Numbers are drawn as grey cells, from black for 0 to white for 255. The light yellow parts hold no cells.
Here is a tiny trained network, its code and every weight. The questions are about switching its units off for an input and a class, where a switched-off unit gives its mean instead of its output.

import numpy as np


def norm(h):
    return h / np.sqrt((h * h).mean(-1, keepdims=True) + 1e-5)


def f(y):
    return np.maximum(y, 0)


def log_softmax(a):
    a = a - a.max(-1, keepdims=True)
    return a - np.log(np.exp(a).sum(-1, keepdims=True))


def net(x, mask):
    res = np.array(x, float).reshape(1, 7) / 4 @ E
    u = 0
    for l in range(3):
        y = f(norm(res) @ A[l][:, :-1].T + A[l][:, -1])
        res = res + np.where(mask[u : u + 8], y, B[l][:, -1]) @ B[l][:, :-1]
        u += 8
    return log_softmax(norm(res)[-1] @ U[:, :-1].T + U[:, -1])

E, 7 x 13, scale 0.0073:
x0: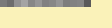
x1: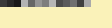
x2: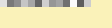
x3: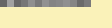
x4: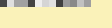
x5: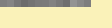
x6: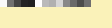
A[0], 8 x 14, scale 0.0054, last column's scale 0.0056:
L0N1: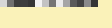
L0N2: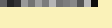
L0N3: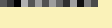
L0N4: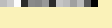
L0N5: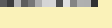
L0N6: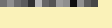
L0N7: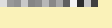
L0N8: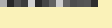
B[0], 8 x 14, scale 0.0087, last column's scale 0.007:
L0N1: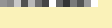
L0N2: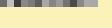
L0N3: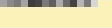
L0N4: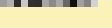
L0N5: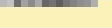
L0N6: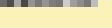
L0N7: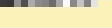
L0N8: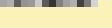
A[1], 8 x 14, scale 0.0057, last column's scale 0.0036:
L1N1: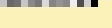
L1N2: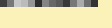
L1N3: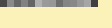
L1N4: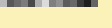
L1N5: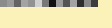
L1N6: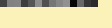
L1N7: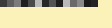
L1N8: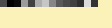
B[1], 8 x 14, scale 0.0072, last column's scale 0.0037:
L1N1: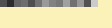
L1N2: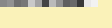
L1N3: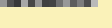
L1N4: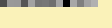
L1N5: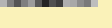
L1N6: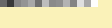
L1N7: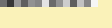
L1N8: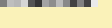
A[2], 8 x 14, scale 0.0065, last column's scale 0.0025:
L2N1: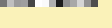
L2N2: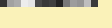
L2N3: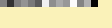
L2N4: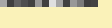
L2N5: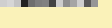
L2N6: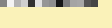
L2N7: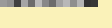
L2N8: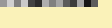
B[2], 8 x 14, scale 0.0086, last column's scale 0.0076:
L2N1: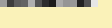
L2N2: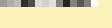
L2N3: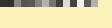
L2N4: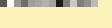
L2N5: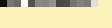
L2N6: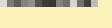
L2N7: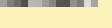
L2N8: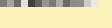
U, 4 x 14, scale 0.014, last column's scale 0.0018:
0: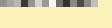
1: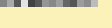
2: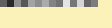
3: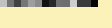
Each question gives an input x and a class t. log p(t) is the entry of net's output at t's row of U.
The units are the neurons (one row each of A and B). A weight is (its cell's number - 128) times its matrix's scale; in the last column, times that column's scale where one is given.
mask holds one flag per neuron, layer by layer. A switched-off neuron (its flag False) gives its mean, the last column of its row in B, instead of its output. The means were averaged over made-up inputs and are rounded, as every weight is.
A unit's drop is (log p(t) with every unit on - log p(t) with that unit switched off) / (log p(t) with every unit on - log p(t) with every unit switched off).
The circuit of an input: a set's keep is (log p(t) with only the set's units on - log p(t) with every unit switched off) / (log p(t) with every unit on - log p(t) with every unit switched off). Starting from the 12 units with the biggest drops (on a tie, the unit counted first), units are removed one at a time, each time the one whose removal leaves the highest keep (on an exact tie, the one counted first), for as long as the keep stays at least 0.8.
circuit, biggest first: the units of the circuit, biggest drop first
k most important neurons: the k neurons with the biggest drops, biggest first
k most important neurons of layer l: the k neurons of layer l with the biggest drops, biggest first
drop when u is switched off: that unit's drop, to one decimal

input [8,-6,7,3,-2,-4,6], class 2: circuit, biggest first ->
L0N7
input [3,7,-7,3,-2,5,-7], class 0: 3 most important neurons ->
L2N2, L1N2, L0N4
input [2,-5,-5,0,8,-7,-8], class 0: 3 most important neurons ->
L2N2, L1N2, L0N8
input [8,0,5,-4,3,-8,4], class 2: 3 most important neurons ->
L0N7, L2N2, L2N3
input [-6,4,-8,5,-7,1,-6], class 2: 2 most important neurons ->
L1N7, L0N1
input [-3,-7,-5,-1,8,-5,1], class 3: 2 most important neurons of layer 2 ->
L2N1, L2N6
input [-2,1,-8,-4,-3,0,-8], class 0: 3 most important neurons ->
L2N2, L0N7, L1N2
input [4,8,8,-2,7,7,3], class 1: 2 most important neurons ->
L1N8, L0N3
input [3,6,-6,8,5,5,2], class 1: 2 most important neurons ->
L1N8, L0N7
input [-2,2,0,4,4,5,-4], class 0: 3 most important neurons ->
L2N2, L1N2, L0N8
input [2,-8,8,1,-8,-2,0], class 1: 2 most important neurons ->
L0N4, L2N5
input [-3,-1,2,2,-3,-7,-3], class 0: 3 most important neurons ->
L2N2, L2N1, L2N6
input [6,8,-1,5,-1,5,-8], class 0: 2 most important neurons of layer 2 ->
L2N2, L2N5
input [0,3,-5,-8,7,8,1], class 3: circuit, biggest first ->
L2N1
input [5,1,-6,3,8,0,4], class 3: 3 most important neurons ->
L2N1, L0N7, L0N5
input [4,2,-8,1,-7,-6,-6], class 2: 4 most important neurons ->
L1N7, L0N1, L1N6, L2N1
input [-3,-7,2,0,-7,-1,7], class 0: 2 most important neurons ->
L0N1, L2N1
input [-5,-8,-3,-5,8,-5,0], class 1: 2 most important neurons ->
L0N4, L2N8
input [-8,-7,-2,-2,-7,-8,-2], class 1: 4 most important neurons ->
L0N4, L2N1, L2N5, L2N6
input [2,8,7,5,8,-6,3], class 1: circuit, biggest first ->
L1N8
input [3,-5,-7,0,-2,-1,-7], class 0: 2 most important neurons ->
L2N2, L0N7
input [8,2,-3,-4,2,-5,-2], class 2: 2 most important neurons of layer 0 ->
L0N1, L0N4
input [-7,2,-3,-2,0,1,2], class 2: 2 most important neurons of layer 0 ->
L0N6, L0N4
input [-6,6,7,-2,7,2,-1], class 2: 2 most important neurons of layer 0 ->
L0N7, L0N4
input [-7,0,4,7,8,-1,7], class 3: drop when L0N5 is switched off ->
0.2
